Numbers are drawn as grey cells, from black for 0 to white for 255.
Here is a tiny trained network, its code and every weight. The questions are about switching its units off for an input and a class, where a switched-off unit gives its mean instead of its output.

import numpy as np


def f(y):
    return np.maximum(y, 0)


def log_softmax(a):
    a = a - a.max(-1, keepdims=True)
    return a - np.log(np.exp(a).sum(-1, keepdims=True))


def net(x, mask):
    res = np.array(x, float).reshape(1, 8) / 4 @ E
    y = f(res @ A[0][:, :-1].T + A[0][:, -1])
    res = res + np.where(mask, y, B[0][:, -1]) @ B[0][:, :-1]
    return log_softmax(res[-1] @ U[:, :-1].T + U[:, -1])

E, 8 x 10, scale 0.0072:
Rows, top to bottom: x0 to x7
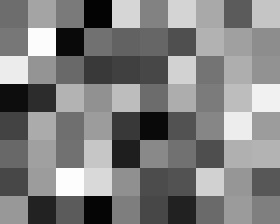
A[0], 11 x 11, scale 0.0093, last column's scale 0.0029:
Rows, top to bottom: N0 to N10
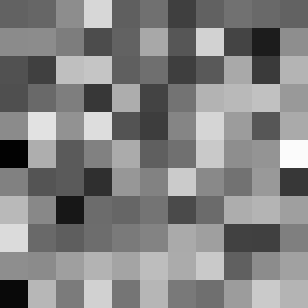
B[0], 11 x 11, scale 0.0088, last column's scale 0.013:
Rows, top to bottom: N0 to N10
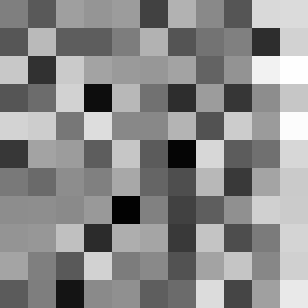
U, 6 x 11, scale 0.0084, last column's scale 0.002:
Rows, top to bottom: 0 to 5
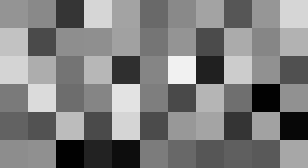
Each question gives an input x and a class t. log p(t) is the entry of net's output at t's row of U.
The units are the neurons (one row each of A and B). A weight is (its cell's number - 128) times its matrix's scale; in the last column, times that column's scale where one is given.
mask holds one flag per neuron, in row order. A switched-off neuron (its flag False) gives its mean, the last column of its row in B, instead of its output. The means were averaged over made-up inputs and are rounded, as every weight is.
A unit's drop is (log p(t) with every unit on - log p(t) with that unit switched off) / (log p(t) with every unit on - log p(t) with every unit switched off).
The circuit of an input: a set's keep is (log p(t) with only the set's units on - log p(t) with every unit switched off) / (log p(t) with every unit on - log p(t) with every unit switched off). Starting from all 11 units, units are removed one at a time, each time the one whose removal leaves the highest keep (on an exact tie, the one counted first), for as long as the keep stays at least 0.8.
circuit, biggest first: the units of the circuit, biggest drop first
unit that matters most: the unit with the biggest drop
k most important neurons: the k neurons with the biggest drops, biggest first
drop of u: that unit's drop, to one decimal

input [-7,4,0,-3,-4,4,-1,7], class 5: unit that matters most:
N4
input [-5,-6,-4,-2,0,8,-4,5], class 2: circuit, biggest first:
[N5; N3]
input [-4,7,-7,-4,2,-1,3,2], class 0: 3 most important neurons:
[N0; N2; N4]
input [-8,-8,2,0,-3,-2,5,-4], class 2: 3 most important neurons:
[N5; N3; N6]
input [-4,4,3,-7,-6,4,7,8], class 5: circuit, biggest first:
[N7; N5]
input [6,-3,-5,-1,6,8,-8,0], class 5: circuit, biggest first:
[N2; N7]
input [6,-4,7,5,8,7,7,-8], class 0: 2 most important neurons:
[N4; N10]
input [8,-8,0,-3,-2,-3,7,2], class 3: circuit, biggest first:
[N2; N0]
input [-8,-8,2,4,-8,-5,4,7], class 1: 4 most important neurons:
[N5; N3; N2; N10]
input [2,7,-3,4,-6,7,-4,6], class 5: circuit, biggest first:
[N7; N2]
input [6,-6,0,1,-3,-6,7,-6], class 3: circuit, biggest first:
[N9; N2]
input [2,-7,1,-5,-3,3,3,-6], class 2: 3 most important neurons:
[N5; N10; N3]
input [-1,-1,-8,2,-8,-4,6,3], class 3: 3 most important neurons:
[N1; N9; N3]
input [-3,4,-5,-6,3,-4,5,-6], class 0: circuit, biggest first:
[N4]
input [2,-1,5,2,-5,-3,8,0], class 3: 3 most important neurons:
[N2; N0; N9]
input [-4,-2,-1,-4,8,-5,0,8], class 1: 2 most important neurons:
[N2; N5]
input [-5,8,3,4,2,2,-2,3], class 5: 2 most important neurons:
[N7; N2]
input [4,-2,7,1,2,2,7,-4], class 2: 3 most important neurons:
[N4; N8; N6]
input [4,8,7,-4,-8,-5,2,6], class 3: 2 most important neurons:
[N8; N1]
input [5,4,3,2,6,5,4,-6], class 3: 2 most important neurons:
[N5; N2]
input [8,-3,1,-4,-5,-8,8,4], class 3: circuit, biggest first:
[N1]
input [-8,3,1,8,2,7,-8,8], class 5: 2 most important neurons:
[N7; N4]
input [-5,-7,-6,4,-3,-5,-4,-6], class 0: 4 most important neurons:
[N9; N3; N10; N8]
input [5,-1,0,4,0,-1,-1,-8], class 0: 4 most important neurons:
[N9; N8; N1; N10]
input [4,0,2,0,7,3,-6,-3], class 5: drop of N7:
0.2
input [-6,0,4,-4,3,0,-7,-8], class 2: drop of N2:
0.0
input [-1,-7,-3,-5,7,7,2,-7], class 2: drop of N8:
0.1
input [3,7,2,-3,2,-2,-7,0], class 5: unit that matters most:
N7
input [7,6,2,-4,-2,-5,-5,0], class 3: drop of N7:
-0.1
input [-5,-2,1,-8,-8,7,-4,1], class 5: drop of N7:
0.2
